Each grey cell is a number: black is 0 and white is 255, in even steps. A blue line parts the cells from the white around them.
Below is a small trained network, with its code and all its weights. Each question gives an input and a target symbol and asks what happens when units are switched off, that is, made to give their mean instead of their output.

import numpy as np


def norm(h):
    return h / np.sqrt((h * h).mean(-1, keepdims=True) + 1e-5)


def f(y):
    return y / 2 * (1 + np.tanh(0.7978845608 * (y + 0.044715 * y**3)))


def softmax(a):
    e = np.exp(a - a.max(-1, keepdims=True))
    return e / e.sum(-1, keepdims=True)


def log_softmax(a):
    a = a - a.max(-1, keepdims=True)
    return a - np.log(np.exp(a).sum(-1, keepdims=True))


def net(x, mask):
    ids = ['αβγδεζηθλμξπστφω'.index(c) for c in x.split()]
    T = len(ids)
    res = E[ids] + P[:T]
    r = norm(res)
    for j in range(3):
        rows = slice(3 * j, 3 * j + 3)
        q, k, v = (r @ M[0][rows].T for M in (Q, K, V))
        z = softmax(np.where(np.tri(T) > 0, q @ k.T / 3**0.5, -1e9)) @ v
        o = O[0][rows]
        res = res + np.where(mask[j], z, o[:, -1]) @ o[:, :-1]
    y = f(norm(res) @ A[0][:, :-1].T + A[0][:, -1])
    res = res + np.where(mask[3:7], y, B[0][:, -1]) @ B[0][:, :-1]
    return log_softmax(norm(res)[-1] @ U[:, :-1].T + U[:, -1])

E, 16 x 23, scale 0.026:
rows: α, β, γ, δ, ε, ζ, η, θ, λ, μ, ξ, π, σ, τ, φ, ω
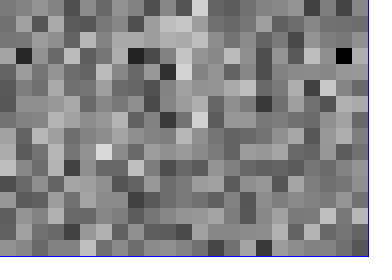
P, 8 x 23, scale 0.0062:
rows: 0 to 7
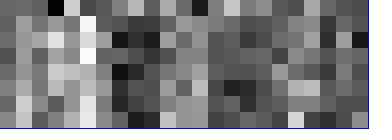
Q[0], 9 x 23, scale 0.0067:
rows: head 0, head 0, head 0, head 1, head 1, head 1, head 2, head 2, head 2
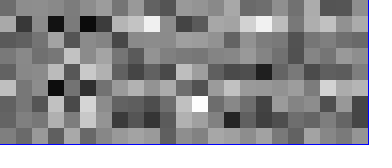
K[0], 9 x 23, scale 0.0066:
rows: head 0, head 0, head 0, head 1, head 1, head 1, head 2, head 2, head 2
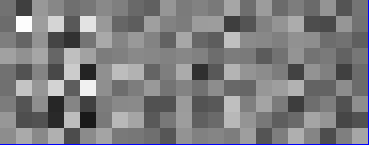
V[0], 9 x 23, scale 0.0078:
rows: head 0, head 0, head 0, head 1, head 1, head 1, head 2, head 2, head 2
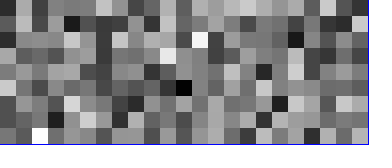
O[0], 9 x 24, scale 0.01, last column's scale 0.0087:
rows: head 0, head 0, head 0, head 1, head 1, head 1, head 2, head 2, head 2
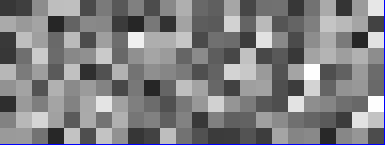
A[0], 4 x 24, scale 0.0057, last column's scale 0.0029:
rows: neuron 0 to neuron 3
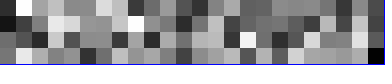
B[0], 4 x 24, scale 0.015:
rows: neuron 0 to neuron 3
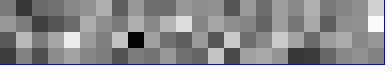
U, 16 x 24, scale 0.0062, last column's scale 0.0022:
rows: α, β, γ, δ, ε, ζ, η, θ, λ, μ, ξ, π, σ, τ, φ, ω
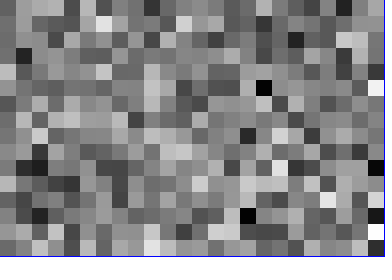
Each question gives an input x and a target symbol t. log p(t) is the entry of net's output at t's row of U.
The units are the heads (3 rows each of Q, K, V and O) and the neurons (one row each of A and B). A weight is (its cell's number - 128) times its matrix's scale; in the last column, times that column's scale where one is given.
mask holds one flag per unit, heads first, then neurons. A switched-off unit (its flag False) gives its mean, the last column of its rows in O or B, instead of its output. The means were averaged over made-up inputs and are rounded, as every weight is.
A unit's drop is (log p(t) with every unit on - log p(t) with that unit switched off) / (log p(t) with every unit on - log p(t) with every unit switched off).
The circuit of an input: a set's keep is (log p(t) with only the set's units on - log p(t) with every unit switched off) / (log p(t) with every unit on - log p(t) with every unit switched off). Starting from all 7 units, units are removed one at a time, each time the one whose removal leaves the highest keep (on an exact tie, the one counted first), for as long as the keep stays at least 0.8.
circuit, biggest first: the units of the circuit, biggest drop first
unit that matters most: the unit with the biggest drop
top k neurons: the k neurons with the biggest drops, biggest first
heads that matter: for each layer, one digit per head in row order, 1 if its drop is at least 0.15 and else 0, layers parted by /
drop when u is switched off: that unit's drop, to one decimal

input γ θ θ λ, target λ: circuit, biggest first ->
(head 1)
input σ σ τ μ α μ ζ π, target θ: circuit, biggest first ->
(neuron 2; head 1)
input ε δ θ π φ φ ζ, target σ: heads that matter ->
101
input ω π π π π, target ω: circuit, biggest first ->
(head 2; head 1)
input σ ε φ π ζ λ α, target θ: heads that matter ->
010
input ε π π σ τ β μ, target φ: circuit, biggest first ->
(head 1; head 2)
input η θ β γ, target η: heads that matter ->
110
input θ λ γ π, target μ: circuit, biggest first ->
(head 0; head 1)
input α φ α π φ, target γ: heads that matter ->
001
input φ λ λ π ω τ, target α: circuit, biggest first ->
(head 2; head 1)
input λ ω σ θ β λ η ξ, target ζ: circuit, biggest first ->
(head 2; head 0)
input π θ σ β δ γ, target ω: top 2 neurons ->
(neuron 1; neuron 0)
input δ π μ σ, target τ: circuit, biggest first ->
(head 2; head 0; neuron 1; head 1)
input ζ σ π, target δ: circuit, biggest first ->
(head 0)
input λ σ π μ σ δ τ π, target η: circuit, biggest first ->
(head 0; neuron 1; head 2; head 1)
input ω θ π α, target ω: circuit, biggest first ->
(head 1; head 2)
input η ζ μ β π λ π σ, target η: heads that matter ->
010
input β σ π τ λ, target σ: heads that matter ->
001
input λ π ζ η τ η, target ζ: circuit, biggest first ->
(head 0; head 2)
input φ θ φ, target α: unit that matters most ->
head 2
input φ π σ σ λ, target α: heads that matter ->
000
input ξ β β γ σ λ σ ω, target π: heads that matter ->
100
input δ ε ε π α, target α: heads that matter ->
101
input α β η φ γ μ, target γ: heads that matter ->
001
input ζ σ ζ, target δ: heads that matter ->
110
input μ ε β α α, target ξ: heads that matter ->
001
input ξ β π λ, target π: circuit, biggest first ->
(head 0)
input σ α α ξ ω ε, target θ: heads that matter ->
000
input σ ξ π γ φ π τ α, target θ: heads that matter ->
010
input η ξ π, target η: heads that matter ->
010
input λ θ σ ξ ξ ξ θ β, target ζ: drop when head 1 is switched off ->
0.1
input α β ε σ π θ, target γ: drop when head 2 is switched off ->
0.3
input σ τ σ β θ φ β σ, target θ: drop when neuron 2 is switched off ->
0.4
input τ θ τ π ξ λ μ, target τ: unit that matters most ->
head 1
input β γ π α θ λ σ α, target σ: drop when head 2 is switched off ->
0.4
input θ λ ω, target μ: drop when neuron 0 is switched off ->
0.0
